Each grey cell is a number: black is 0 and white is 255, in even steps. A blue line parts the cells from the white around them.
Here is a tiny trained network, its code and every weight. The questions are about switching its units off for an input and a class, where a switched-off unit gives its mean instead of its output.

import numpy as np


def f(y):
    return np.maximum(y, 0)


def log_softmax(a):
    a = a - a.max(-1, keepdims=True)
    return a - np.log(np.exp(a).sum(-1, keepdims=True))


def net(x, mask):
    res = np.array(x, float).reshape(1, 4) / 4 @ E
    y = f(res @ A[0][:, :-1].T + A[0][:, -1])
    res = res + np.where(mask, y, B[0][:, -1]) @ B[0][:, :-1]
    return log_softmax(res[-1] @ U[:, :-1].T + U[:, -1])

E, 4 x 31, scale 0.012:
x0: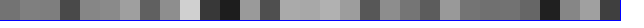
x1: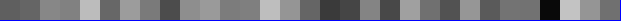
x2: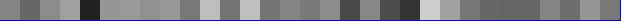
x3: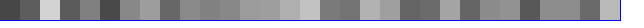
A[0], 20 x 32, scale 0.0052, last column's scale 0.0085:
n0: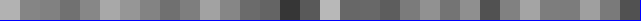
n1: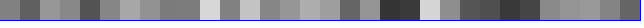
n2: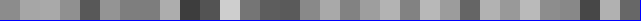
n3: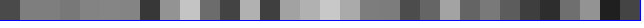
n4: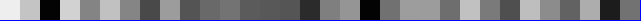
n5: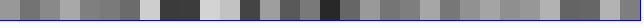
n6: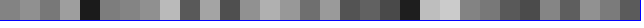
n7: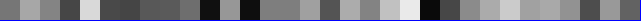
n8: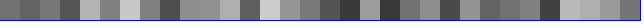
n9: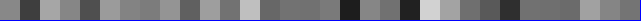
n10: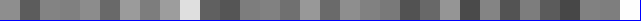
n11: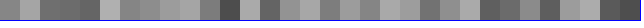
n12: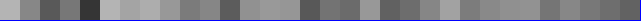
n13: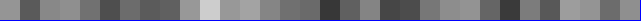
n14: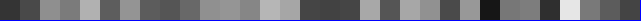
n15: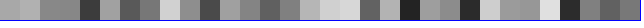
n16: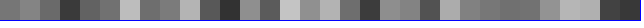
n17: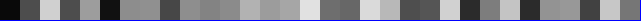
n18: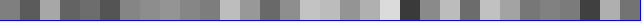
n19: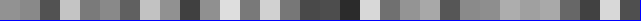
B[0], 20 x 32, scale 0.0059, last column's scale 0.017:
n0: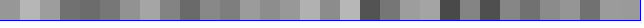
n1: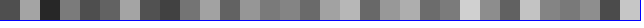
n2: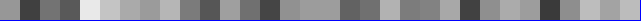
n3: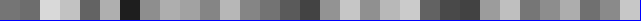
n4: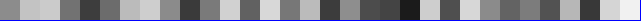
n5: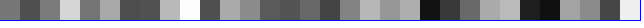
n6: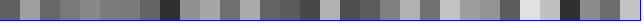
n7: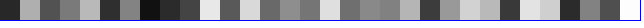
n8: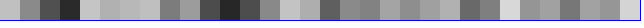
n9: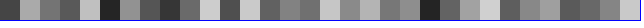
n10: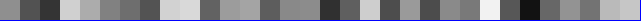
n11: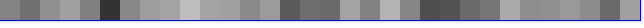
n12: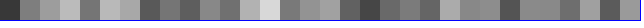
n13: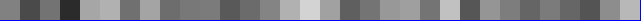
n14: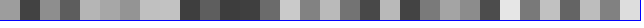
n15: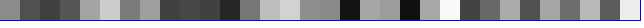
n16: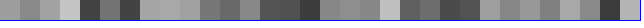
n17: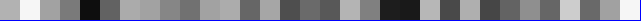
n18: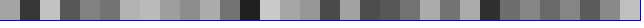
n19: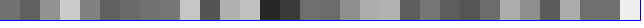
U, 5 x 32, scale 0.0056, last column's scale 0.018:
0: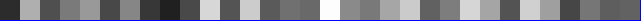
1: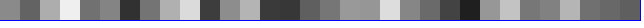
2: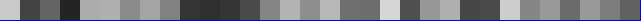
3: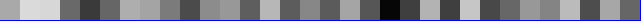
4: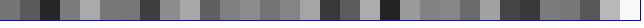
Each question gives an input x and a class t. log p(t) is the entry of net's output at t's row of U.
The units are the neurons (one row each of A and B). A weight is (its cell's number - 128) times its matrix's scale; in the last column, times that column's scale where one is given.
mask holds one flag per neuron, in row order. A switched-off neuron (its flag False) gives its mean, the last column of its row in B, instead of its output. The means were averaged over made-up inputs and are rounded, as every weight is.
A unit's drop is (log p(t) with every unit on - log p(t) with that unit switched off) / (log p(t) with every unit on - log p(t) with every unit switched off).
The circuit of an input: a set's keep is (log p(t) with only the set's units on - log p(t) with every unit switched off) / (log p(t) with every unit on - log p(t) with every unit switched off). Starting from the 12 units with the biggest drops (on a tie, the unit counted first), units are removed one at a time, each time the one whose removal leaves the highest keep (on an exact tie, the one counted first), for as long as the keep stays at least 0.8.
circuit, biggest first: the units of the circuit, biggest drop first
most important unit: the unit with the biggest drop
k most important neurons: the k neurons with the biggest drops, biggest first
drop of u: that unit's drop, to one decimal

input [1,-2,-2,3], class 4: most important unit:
n4
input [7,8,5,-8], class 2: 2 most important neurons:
n14, n17
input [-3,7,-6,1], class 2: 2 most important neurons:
n14, n8
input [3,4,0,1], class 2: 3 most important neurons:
n5, n19, n14
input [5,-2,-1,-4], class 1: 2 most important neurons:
n17, n3
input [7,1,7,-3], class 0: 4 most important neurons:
n9, n6, n5, n1
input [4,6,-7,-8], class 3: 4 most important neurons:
n4, n9, n6, n1
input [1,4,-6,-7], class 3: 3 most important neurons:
n4, n9, n6
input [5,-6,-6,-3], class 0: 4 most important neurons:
n7, n14, n8, n5
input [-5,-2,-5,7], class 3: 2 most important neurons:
n17, n18
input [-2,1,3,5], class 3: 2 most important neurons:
n17, n7
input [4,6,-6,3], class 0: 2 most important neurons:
n7, n15
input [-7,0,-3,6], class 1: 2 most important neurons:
n5, n19
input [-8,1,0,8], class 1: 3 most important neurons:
n5, n19, n4
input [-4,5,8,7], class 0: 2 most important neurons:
n9, n1
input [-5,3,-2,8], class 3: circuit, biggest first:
n17
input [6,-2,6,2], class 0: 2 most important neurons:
n9, n5
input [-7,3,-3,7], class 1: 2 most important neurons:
n5, n19
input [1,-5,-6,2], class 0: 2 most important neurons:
n7, n14
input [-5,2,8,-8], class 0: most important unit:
n9
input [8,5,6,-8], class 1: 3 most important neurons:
n3, n17, n16
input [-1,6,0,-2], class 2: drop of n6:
0.0
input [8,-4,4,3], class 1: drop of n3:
0.1
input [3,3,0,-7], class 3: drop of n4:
0.4
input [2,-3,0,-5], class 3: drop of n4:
0.9
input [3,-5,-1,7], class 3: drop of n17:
1.3
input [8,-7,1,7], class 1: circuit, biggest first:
n3
